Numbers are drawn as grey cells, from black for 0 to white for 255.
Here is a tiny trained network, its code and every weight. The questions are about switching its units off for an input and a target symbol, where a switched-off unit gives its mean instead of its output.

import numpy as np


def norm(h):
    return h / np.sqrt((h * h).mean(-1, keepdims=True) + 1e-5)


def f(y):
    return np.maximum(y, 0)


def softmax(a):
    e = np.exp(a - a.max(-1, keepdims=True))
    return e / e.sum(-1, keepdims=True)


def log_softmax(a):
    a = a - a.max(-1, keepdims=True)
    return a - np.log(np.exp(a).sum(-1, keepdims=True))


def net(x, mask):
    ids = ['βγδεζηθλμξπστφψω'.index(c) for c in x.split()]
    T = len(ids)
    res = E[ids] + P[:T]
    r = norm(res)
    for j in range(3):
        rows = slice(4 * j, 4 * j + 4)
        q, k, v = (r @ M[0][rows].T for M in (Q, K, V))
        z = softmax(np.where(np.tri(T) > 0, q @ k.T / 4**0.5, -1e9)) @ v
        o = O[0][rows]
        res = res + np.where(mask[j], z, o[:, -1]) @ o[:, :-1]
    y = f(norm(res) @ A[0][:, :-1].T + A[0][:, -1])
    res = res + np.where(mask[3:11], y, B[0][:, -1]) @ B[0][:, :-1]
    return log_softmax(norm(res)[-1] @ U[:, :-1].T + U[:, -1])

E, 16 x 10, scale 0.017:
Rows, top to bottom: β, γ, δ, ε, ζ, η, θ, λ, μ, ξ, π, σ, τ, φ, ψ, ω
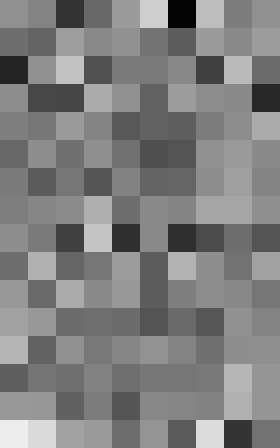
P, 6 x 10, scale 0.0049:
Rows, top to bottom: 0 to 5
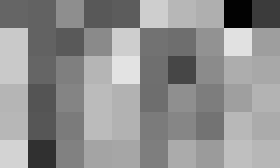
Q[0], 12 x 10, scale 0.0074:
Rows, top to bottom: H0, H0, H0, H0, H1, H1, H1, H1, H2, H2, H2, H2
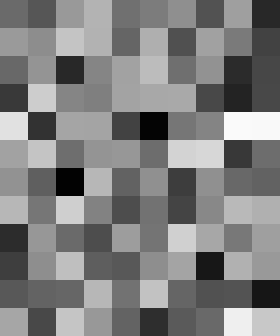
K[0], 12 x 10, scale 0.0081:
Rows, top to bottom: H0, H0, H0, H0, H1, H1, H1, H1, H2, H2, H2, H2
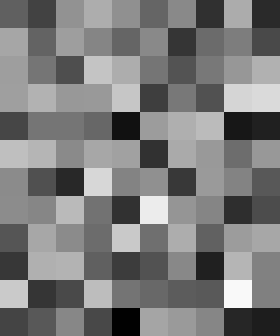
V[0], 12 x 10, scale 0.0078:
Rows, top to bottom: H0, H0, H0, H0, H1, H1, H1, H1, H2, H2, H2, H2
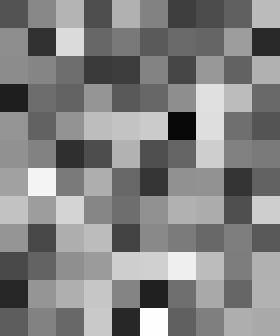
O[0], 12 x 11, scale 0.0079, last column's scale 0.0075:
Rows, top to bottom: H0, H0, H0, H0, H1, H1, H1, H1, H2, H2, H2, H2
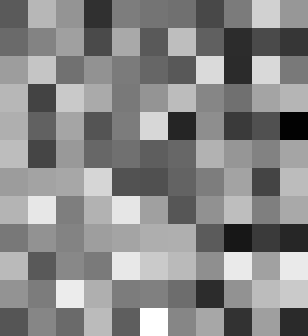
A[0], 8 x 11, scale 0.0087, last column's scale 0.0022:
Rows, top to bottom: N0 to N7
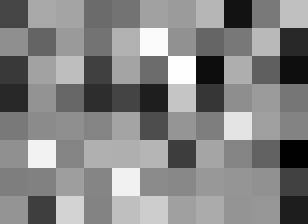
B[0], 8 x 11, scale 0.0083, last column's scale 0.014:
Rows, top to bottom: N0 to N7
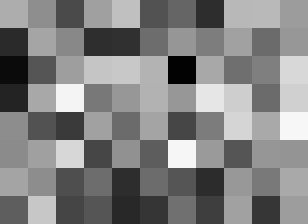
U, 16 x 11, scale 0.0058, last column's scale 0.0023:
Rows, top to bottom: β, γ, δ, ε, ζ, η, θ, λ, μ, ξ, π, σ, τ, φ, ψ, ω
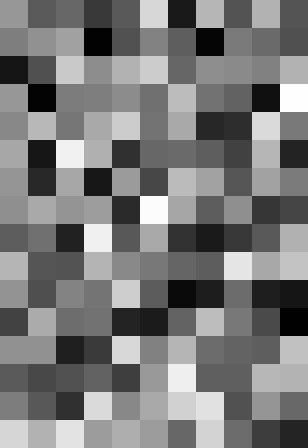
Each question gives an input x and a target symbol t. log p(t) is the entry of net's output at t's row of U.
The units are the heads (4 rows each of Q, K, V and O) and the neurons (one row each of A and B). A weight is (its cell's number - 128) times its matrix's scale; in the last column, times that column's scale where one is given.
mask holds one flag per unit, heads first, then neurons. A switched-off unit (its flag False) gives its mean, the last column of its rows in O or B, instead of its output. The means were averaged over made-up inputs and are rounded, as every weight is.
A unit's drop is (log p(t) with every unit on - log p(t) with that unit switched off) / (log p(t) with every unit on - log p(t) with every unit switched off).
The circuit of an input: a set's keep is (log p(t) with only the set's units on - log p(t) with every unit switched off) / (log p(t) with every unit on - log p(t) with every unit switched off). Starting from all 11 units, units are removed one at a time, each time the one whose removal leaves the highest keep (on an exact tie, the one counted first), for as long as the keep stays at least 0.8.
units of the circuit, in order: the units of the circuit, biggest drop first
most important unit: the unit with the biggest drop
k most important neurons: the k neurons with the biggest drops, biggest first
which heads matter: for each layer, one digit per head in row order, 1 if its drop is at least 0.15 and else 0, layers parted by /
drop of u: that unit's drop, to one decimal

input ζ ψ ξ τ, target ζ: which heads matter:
101
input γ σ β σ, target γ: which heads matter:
010
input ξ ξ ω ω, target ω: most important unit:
H1
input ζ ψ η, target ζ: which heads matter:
001
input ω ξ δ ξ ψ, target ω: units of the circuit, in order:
[H1 N5 H2]
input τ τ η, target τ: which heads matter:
001
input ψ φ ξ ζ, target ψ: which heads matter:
001
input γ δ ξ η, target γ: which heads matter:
010
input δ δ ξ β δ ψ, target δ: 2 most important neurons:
[N2 N3]
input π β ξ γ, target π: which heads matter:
111
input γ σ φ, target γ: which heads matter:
010
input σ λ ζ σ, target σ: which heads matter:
001
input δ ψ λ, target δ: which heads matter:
110
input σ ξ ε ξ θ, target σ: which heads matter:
001
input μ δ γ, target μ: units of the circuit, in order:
[H2]
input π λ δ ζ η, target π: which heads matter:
110
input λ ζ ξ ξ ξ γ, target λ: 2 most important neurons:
[N7 N1]
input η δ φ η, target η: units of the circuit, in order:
[H2 H1 H0]
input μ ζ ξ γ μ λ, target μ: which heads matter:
011
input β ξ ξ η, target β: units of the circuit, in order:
[H1 H2]
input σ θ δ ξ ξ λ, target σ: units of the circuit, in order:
[H2]
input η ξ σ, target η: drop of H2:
0.2
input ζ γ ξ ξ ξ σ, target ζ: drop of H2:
0.3
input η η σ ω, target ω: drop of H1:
0.5
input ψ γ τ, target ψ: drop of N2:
0.0
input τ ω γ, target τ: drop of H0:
0.1
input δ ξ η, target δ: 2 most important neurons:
[N3 N2]
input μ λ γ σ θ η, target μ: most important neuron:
[N0]
